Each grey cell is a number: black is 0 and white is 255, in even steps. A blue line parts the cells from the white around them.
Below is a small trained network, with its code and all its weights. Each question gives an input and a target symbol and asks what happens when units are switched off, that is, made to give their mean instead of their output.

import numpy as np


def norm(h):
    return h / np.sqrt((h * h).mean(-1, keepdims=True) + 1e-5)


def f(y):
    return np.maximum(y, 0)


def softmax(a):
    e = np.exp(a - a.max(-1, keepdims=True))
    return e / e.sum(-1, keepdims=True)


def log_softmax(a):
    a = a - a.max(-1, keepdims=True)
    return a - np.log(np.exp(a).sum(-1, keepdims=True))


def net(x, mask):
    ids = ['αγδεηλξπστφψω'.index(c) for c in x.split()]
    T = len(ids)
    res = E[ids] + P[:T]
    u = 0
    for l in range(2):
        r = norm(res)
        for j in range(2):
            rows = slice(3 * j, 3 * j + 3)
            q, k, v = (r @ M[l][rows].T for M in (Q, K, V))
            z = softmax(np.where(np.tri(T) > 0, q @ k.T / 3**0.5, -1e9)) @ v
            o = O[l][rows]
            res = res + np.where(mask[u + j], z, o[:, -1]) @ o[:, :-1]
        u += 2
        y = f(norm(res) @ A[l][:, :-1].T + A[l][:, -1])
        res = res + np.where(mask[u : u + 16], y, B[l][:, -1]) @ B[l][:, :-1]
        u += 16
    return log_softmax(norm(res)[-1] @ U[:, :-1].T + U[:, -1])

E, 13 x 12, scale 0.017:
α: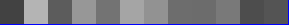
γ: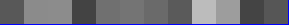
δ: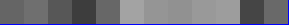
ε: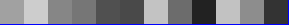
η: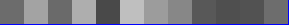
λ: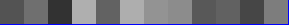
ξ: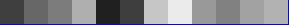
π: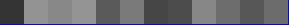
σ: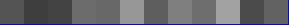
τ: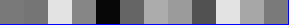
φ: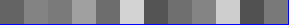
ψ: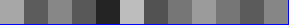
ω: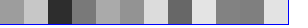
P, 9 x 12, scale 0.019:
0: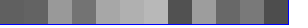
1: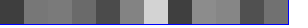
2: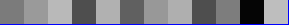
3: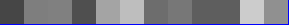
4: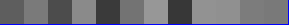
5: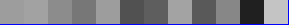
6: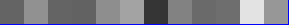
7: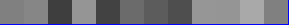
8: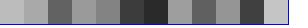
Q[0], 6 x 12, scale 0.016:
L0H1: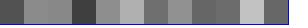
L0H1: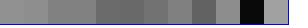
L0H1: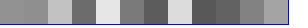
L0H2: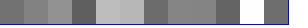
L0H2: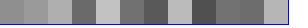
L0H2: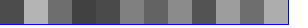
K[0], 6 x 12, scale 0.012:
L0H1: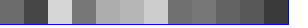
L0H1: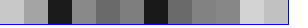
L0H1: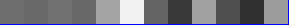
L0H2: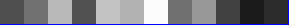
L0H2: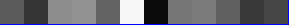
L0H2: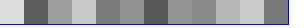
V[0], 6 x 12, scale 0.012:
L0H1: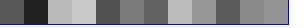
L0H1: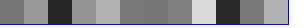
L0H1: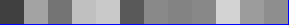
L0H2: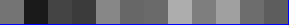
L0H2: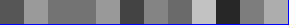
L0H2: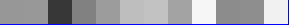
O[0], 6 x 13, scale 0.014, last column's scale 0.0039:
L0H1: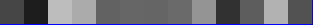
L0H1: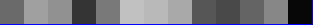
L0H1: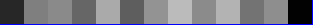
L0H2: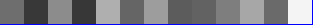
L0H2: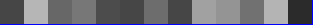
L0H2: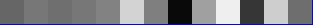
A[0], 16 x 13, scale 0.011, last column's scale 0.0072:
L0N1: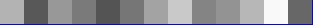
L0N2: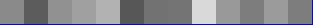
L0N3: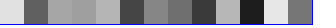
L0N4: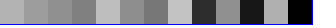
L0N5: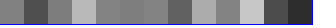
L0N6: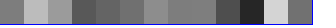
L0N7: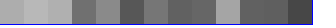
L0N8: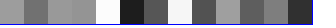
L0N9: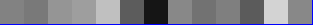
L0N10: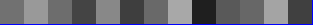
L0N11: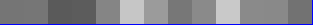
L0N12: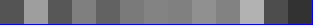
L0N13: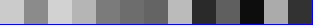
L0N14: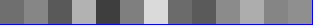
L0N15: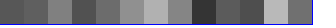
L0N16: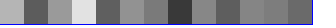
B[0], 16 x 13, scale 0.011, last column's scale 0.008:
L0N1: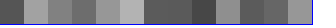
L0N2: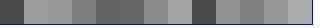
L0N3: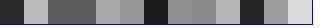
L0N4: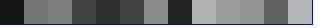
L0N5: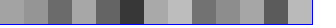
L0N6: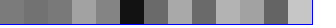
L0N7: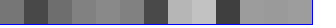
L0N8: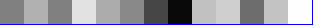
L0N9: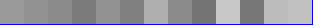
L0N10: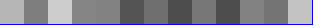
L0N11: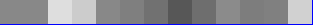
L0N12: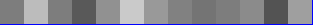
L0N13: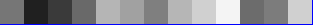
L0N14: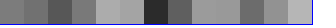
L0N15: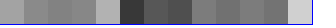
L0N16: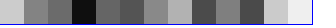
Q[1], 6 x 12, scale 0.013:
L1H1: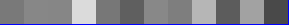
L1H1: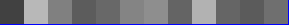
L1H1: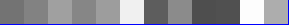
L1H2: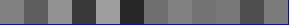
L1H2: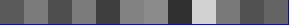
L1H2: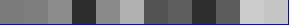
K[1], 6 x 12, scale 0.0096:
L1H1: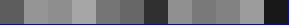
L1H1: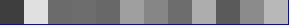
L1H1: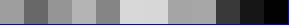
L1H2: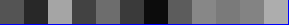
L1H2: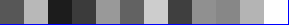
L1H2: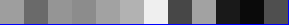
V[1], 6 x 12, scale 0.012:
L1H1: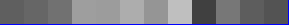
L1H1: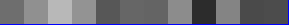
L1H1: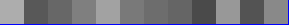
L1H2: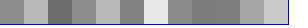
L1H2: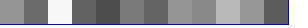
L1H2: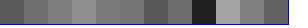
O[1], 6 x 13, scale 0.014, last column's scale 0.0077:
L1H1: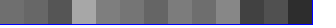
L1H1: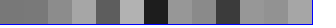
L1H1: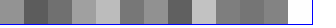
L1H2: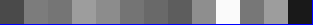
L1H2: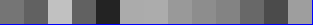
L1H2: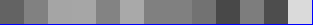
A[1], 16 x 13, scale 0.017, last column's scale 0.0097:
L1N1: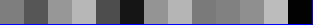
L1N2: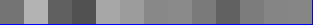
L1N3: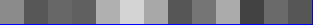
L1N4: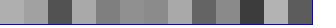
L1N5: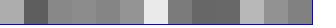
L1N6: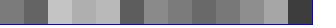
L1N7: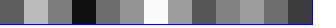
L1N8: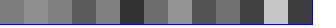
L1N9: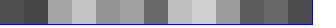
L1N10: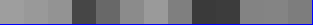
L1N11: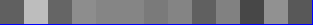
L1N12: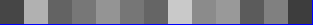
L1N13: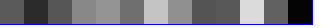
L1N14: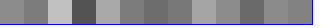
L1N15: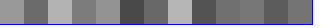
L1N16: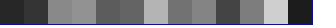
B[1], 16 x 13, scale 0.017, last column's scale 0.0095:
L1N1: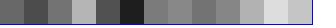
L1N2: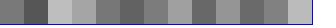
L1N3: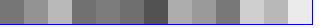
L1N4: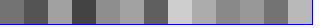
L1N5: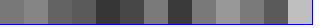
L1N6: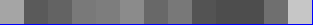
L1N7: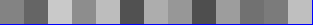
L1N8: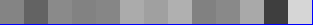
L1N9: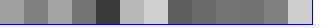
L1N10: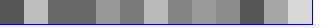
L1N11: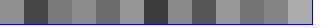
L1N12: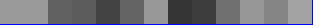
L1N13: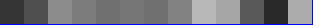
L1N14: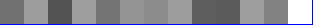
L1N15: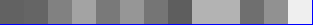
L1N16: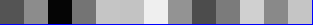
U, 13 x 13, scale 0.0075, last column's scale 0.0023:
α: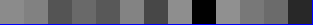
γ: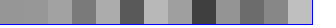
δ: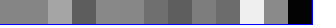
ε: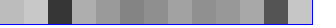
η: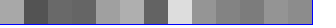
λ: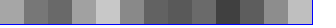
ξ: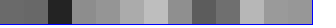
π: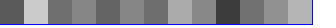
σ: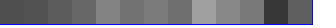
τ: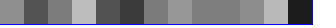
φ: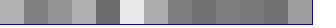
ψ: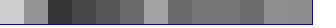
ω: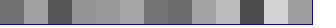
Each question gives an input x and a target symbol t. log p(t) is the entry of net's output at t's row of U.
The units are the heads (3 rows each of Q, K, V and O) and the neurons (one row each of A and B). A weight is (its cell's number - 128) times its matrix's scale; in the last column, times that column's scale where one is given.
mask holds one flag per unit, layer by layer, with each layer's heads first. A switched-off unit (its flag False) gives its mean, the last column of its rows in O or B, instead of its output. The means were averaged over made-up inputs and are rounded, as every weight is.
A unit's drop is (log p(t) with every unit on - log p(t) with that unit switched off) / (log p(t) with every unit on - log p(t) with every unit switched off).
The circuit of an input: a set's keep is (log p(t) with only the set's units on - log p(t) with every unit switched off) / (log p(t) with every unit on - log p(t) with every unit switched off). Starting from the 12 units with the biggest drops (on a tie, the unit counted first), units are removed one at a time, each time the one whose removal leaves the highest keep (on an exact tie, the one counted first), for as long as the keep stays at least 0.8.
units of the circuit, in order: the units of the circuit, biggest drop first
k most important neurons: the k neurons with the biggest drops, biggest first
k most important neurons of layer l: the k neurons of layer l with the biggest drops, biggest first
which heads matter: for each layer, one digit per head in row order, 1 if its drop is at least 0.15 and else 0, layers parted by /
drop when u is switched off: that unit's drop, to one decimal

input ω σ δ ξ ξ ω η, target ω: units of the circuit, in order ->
L0H2
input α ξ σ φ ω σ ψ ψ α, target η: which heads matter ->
10 / 00
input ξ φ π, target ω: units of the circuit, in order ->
L0N8, L0N3
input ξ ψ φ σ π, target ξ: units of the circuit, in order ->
L1N16, L0H1
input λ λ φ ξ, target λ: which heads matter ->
00 / 00
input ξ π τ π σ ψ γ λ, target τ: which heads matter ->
10 / 00
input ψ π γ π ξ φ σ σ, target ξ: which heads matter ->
10 / 00
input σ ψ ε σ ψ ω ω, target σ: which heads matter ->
01 / 00
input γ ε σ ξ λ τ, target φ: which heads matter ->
01 / 00
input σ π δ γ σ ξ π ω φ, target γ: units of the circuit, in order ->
L0H1, L1N7
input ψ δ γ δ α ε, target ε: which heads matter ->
11 / 00
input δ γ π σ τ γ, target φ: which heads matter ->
01 / 00
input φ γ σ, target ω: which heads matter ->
00 / 00
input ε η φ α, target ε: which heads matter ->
10 / 00
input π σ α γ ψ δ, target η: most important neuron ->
L0N3
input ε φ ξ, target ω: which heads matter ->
00 / 00
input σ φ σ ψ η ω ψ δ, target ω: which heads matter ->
01 / 00
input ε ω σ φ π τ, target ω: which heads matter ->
00 / 00
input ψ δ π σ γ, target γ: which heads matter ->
00 / 00
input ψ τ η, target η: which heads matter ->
10 / 00
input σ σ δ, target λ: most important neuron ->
L0N8
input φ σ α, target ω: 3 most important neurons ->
L0N8, L0N3, L0N13
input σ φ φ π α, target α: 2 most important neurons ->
L1N12, L0N8
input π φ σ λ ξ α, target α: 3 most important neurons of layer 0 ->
L0N3, L0N6, L0N8
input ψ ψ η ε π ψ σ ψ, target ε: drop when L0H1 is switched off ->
0.4
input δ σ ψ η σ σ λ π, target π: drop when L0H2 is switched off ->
0.2
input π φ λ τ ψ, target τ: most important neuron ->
L1N1
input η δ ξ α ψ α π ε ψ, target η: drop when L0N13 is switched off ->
0.1
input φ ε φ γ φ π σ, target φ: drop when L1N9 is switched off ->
0.2
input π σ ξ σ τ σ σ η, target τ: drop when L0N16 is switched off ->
0.1
